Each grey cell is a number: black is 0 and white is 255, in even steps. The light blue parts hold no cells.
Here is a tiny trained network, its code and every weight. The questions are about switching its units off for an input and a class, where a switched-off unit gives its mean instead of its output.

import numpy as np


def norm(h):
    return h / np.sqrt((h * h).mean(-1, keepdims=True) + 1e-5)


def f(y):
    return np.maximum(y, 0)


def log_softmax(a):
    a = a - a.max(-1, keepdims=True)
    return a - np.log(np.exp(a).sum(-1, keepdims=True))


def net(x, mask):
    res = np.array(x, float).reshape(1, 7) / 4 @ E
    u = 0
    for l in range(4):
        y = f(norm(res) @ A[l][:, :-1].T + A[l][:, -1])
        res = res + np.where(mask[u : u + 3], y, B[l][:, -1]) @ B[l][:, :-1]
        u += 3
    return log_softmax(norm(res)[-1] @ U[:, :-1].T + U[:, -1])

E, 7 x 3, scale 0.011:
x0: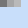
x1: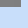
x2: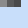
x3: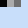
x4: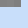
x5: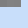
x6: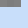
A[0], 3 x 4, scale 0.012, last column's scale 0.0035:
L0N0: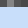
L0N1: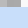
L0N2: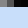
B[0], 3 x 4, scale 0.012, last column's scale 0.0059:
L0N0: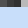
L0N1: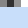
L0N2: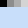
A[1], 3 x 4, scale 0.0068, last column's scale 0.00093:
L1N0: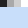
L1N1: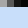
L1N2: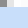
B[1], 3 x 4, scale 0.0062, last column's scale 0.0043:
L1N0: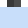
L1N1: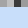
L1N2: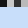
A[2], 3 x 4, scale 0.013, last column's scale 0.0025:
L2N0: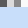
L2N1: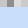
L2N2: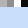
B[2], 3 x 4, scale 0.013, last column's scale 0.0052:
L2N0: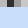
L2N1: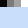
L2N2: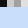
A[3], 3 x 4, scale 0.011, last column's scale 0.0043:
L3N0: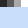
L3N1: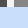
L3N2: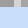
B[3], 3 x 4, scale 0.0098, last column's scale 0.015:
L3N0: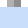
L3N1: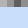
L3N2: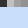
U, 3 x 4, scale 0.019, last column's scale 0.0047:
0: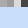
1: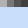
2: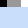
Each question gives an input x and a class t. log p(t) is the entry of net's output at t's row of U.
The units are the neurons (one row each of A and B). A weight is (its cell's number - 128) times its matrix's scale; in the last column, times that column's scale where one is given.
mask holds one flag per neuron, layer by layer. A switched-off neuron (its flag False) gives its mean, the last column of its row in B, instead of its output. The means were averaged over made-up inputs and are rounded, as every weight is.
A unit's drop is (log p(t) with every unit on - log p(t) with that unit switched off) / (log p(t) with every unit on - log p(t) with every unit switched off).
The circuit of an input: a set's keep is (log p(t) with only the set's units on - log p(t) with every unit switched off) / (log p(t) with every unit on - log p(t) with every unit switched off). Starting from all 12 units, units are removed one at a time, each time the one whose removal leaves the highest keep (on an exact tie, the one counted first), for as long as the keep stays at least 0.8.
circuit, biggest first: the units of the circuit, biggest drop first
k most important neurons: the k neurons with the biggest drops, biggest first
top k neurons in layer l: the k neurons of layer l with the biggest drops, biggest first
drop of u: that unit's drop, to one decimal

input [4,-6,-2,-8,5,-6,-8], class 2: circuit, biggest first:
[L2N2, L2N1]
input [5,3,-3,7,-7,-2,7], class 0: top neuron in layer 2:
[L2N0]
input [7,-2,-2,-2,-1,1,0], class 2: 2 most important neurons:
[L2N2, L2N1]
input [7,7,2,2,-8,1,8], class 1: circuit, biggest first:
[L1N0, L2N1, L2N2]
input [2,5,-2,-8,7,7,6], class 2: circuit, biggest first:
[L2N2, L2N1]
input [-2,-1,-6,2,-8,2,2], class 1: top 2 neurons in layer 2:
[L2N1, L2N2]
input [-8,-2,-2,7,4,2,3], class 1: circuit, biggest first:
[L2N1, L2N2]
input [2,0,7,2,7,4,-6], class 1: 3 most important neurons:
[L2N1, L2N2, L3N2]
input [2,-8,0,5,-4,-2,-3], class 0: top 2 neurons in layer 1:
[L1N2, L1N1]
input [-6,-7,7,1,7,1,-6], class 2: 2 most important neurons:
[L0N2, L2N0]
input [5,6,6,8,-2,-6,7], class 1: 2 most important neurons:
[L2N1, L2N2]
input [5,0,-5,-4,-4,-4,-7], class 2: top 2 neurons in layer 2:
[L2N2, L2N1]
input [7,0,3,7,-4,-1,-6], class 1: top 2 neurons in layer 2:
[L2N1, L2N2]
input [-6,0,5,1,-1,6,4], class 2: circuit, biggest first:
[L0N2]
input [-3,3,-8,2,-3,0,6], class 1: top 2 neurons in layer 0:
[L0N2, L0N1]
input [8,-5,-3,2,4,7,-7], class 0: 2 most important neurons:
[L1N2, L2N0]
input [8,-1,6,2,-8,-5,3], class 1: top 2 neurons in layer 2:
[L2N1, L2N2]
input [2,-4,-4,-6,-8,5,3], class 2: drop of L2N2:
0.3
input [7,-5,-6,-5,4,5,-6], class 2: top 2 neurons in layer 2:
[L2N2, L2N1]
